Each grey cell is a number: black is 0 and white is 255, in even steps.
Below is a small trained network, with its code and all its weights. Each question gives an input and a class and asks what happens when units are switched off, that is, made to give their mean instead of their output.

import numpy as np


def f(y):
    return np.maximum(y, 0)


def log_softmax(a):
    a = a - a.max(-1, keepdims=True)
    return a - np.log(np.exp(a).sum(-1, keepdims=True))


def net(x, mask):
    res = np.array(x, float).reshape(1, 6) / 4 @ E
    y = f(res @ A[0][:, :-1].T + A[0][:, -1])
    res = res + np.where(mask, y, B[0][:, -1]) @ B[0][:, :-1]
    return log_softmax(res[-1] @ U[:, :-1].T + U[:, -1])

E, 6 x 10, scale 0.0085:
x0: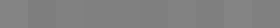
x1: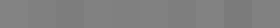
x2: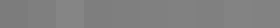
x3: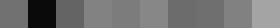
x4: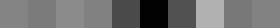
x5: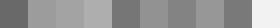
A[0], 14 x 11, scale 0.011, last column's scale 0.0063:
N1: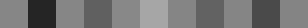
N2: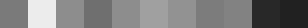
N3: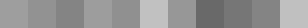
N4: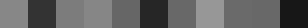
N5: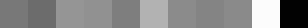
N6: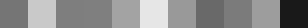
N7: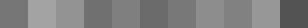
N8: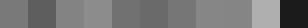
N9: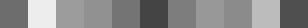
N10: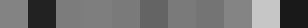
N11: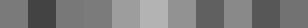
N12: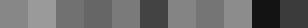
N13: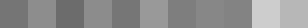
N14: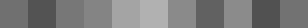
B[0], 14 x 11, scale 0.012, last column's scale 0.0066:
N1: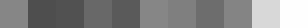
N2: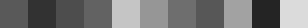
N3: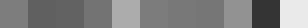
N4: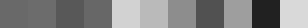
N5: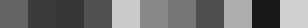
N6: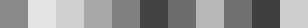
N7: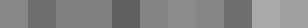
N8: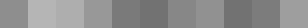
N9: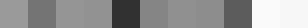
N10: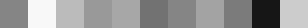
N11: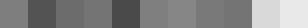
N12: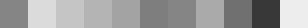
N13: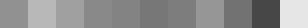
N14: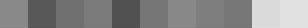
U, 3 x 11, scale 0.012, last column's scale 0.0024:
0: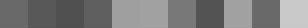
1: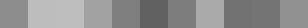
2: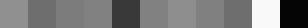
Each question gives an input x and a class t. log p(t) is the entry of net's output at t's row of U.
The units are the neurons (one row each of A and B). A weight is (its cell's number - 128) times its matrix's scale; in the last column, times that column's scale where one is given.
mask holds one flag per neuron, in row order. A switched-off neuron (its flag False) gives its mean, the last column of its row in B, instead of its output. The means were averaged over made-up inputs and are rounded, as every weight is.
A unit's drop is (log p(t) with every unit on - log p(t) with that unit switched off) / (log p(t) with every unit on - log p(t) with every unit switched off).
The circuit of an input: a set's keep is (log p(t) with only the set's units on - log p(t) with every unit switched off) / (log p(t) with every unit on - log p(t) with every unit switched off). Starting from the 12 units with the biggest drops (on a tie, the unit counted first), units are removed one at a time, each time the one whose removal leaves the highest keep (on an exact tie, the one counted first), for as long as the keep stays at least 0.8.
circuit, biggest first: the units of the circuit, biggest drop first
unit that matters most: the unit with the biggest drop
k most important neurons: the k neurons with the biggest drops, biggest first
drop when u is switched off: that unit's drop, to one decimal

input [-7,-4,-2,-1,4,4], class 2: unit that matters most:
N9
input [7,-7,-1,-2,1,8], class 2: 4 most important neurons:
(N9, N12, N10, N4)
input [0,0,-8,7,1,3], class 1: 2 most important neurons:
(N10, N2)
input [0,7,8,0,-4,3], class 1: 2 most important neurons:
(N6, N2)
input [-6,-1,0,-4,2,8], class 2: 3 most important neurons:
(N9, N12, N10)
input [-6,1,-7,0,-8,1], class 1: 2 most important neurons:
(N6, N4)
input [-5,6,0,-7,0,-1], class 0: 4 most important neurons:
(N2, N10, N13, N6)
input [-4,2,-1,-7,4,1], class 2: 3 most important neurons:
(N9, N10, N6)
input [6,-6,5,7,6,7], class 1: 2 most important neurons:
(N10, N8)
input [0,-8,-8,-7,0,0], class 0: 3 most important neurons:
(N2, N10, N13)
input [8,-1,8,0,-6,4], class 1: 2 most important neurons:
(N6, N2)
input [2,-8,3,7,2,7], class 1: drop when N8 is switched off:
0.3
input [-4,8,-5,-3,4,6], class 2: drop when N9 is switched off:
0.4
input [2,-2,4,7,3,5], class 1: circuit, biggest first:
(N10)
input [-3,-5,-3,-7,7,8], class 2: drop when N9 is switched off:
0.3
